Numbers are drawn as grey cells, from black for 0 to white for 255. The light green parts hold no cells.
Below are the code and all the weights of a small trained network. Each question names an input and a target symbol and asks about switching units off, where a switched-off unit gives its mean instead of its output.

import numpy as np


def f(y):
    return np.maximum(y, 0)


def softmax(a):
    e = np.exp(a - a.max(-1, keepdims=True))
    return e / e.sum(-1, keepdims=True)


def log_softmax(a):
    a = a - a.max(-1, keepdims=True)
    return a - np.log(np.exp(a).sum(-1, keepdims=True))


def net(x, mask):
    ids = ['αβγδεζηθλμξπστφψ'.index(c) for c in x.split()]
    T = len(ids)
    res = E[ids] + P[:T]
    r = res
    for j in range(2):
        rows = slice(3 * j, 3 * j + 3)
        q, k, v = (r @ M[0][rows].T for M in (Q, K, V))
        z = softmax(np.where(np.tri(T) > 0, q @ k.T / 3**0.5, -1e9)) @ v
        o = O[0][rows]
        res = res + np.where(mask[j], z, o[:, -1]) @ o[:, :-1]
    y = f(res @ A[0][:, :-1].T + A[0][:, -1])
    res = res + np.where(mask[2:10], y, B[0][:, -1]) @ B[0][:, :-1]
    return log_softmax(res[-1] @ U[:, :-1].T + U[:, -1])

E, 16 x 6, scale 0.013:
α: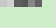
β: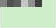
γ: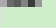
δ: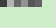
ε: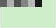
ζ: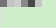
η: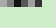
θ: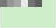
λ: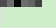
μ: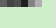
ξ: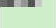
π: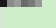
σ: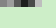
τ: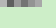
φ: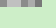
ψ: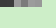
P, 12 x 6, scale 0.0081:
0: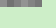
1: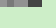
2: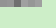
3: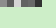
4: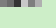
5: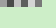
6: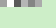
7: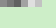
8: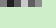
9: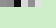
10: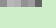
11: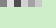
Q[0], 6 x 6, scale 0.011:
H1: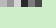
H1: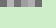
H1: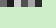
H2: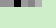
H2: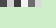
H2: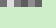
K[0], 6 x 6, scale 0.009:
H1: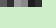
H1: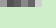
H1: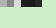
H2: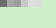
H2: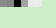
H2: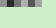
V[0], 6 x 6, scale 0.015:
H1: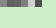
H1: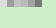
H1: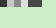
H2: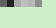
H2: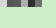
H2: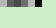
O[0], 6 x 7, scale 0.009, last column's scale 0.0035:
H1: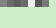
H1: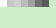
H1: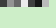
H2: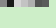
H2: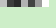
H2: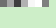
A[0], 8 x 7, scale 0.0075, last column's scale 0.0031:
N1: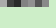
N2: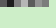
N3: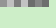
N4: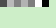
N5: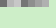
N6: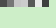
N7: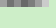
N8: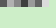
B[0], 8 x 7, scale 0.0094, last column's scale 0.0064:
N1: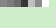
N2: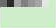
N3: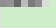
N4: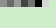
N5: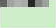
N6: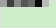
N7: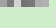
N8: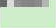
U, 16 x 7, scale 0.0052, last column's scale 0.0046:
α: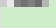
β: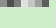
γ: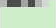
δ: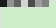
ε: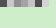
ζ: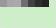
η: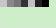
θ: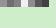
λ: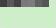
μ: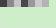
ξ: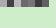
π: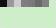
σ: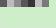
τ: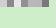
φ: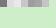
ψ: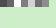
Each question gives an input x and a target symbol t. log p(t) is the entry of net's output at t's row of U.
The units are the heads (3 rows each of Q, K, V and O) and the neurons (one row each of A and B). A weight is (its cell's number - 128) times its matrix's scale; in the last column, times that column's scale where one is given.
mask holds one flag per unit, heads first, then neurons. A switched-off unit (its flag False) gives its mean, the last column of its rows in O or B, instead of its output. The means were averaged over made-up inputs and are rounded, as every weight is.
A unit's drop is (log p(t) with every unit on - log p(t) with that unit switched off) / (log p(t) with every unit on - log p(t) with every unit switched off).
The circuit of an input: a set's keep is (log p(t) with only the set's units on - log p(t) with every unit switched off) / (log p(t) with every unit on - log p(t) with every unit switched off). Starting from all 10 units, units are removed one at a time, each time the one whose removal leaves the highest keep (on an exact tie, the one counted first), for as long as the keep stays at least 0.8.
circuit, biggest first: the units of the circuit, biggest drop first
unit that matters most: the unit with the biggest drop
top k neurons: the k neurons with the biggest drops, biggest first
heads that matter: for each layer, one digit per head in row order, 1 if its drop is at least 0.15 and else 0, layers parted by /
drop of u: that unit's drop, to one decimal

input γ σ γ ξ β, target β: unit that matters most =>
H2
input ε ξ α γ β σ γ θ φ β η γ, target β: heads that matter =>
11
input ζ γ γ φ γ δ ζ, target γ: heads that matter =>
01
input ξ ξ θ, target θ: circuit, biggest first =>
H1, N3, H2
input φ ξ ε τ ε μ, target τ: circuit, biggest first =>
H1, N7
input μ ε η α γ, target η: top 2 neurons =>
N4, N1
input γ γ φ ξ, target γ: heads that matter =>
01
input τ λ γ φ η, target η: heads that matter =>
10
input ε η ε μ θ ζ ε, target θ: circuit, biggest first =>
H1, H2
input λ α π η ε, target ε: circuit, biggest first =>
H2, H1, N8
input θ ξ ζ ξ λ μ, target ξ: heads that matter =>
01
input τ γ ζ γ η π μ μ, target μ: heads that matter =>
10
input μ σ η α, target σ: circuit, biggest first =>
H2, H1
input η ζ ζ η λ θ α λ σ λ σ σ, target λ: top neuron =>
N4
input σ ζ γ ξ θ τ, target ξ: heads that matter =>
01
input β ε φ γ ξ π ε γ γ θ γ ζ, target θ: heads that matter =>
11
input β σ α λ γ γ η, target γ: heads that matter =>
01
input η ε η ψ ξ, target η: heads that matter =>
01
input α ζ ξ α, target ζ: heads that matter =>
11
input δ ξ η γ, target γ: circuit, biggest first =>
H2, N4
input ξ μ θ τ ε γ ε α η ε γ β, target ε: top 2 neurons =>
N4, N2
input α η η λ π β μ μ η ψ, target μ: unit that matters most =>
H1
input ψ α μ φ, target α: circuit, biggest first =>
H2, H1
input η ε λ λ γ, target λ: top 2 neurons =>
N4, N1
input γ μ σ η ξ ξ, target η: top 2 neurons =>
N4, N6
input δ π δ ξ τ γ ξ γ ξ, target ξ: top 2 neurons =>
N6, N2
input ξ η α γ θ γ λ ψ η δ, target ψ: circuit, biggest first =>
H2
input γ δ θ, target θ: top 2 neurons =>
N3, N6
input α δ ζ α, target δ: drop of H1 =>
0.7
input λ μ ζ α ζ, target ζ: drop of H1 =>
0.3
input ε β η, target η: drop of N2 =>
0.1
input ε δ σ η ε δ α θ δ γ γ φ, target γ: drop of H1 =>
0.0
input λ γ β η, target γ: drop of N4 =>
0.2
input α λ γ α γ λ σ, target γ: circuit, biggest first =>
H2
